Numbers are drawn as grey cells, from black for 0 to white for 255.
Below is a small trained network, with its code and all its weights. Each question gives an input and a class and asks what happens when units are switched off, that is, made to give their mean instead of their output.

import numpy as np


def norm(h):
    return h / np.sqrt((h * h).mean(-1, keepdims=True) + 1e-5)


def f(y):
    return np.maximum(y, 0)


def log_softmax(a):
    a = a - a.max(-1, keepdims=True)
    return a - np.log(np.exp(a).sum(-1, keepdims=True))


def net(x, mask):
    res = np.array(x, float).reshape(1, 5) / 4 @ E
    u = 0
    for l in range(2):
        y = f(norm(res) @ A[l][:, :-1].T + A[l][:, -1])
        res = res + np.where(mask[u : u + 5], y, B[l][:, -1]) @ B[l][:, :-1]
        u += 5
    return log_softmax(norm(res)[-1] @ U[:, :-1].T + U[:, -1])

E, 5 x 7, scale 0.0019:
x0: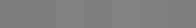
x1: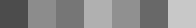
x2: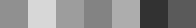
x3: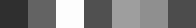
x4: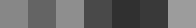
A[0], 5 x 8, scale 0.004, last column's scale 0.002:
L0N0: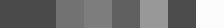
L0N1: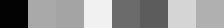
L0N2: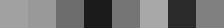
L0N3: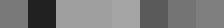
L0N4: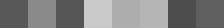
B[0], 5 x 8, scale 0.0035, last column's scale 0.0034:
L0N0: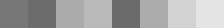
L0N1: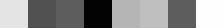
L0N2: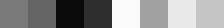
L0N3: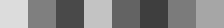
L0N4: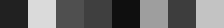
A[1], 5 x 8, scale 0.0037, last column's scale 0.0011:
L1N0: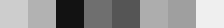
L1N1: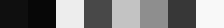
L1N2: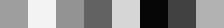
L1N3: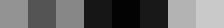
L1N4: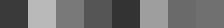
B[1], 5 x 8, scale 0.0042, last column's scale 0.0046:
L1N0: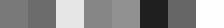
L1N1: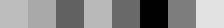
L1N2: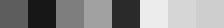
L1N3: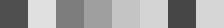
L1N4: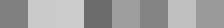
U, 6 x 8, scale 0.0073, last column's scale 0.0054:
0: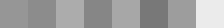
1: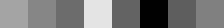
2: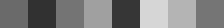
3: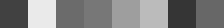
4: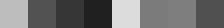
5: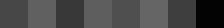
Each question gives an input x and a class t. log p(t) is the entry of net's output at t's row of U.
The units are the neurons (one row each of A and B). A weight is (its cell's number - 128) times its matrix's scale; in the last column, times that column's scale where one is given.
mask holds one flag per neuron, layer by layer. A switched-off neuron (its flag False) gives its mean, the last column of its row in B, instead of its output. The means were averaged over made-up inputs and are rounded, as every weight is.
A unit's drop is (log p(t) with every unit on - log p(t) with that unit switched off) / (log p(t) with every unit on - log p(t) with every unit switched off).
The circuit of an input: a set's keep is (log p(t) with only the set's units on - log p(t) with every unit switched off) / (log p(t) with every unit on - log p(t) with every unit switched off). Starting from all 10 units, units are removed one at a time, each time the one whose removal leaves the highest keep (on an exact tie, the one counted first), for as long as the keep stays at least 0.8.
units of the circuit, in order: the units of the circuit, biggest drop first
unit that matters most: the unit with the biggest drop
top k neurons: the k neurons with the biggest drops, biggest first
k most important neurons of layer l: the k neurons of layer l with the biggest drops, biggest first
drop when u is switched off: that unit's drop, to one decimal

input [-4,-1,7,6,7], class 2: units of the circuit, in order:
(L1N2)
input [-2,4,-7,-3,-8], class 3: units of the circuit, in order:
(L0N4, L1N2)
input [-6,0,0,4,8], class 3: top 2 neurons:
(L1N3, L1N0)
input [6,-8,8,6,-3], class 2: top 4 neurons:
(L1N2, L0N1, L1N0, L1N3)
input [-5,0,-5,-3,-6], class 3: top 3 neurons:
(L0N4, L1N2, L1N1)
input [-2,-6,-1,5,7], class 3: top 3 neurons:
(L1N3, L0N1, L1N0)
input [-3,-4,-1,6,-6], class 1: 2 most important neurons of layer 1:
(L1N1, L1N3)
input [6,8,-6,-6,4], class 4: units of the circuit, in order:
(L0N1, L1N2)
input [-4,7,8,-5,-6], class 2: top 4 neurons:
(L1N2, L1N1, L0N2, L1N3)
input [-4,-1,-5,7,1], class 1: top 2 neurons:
(L1N1, L1N2)
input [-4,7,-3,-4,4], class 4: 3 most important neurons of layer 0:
(L0N1, L0N4, L0N0)
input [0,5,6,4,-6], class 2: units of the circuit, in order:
(L1N2, L1N0)
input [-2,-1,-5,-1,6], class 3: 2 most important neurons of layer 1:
(L1N3, L1N2)
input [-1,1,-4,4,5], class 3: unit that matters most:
L1N3
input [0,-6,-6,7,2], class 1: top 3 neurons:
(L1N1, L0N1, L1N2)
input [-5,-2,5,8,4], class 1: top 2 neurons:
(L1N1, L0N4)
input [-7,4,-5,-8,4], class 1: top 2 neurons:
(L1N0, L1N2)
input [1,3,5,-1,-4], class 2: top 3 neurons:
(L1N2, L1N3, L0N2)
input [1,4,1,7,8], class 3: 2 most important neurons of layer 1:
(L1N3, L1N0)
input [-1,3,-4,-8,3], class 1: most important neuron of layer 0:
(L0N2)
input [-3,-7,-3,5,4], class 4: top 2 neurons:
(L0N2, L1N0)
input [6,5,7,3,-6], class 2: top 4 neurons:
(L1N2, L1N3, L0N2, L1N0)
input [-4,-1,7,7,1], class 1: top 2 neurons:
(L1N1, L0N4)
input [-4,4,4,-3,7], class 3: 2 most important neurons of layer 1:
(L1N3, L1N1)
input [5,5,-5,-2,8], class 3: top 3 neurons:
(L1N3, L1N2, L0N2)
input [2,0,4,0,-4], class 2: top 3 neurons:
(L1N2, L1N3, L0N0)
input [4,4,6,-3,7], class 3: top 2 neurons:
(L1N3, L0N2)
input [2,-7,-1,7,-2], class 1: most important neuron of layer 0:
(L0N1)
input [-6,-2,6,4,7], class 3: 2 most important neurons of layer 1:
(L1N3, L1N0)
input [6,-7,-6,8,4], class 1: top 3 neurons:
(L1N1, L0N1, L1N2)
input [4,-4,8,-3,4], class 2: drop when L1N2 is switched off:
1.1
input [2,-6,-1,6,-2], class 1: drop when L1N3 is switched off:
0.1
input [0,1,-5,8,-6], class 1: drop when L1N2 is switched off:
0.1
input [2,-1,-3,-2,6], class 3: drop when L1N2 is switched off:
0.1
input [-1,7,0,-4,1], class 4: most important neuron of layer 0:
(L0N1)
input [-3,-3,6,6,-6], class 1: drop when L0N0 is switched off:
-0.1
